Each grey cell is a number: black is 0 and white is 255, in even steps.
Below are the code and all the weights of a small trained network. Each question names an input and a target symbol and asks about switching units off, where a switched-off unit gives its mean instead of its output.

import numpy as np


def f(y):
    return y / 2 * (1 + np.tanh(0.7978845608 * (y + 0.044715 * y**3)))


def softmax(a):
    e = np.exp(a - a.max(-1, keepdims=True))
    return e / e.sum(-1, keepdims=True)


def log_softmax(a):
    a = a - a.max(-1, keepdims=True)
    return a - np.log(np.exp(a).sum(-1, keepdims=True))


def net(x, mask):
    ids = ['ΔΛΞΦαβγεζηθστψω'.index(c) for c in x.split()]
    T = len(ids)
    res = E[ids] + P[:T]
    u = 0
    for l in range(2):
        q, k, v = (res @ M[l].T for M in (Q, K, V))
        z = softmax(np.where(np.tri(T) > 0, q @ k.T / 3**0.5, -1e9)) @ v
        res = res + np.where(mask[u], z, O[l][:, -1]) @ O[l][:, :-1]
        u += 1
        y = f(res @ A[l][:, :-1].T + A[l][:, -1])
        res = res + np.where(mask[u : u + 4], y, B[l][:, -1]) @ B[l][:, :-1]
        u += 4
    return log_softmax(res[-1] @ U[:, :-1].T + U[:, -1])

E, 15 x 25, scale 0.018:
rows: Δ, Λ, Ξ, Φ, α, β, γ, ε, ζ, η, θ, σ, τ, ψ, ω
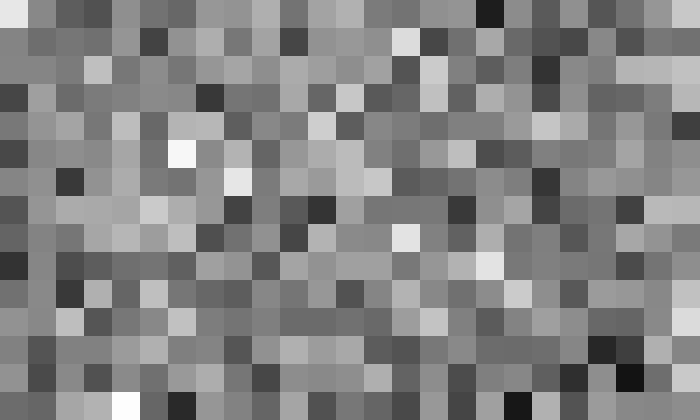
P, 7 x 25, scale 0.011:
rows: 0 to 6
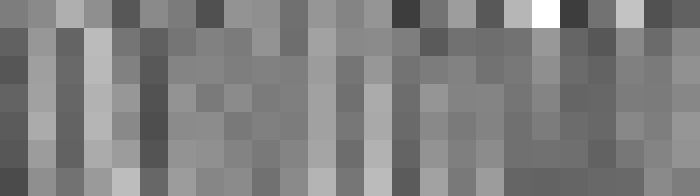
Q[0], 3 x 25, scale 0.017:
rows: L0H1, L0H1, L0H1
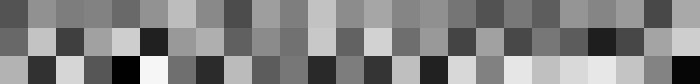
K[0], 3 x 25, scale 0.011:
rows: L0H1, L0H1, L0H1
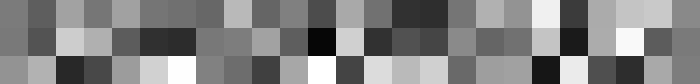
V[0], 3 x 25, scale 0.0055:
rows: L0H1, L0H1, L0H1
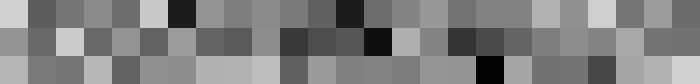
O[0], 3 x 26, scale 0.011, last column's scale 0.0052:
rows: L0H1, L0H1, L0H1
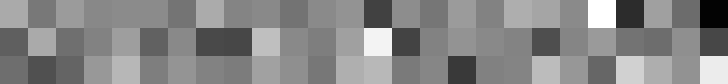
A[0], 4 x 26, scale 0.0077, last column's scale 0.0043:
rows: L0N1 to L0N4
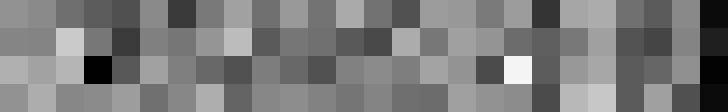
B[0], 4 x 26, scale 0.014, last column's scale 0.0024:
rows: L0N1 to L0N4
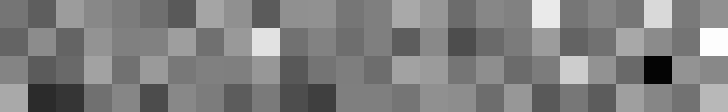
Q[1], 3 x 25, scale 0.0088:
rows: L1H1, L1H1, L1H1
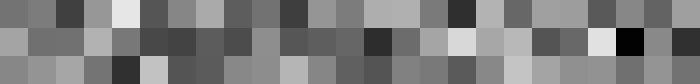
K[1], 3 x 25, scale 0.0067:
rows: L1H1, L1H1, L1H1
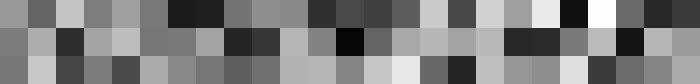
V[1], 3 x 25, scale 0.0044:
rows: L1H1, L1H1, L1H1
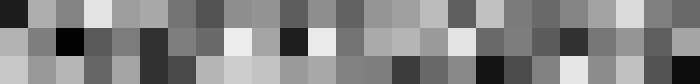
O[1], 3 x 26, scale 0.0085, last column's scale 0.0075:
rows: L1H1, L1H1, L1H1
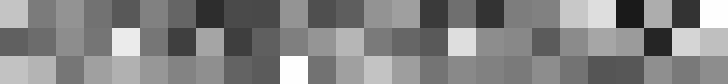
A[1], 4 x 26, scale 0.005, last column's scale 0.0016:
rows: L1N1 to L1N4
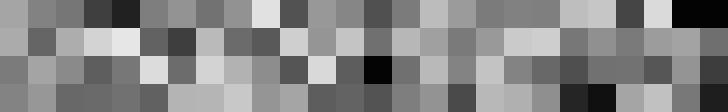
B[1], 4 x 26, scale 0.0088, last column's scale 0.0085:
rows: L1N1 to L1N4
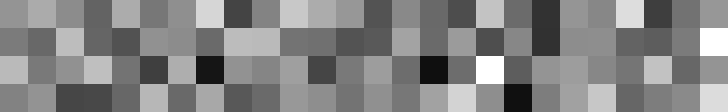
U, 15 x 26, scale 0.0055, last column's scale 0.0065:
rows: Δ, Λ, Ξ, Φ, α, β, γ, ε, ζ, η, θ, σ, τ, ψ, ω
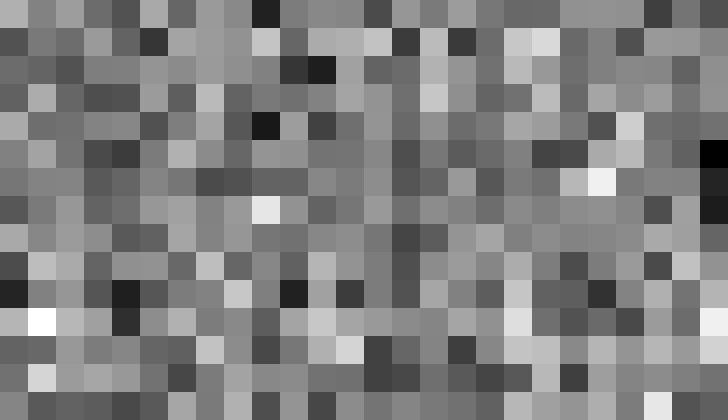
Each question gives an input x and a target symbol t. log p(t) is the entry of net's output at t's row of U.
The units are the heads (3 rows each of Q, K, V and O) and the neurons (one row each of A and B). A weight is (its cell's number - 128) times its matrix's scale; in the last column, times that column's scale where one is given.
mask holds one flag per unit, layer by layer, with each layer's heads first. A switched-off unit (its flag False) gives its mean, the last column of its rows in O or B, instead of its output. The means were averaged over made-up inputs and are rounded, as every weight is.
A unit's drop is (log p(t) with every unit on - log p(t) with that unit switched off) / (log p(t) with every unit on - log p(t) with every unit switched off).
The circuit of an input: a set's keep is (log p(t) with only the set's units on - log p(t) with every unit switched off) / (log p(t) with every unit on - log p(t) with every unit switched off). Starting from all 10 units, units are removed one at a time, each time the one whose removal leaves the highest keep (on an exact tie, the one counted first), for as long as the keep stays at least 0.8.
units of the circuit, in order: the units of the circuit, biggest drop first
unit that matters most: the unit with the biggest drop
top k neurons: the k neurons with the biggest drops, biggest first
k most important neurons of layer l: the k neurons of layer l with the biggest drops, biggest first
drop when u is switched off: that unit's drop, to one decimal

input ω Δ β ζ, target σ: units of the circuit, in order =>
[L1H1; L0H1]
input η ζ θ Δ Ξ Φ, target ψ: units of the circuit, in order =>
[L0N2; L0H1; L1H1]
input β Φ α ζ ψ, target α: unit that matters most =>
L0H1
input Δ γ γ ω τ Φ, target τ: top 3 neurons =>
[L0N1; L1N1; L0N3]
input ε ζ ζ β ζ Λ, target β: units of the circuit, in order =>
[L1H1; L1N1]
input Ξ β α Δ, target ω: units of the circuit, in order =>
[L0H1; L1H1]
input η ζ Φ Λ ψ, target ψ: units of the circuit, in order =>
[L0N2; L0H1; L1H1]
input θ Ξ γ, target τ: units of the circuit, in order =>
[L0H1; L1H1; L1N1]
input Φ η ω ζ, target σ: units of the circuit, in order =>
[L0H1; L1H1]
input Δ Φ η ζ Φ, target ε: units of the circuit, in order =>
[L1N2; L0H1; L1H1]
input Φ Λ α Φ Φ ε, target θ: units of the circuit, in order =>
[L1H1; L0H1]
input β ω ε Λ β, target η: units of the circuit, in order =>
[L1H1; L0H1]
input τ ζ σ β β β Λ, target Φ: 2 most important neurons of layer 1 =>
[L1N4; L1N2]
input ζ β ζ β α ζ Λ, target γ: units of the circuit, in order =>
[L1H1]
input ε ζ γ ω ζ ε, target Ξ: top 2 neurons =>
[L0N4; L0N3]
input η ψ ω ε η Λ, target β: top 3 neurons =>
[L0N2; L1N1; L0N4]
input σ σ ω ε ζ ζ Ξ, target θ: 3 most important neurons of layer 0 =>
[L0N1; L0N4; L0N2]
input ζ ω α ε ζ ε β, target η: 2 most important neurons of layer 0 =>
[L0N4; L0N3]
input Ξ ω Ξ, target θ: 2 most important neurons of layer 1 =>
[L1N2; L1N4]
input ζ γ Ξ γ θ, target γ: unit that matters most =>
L1H1
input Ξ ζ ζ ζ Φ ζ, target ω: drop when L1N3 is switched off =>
0.0
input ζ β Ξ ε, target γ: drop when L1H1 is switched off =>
1.3
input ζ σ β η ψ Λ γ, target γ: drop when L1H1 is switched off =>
1.3
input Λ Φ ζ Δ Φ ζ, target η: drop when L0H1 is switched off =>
0.2
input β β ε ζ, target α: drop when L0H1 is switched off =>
0.9
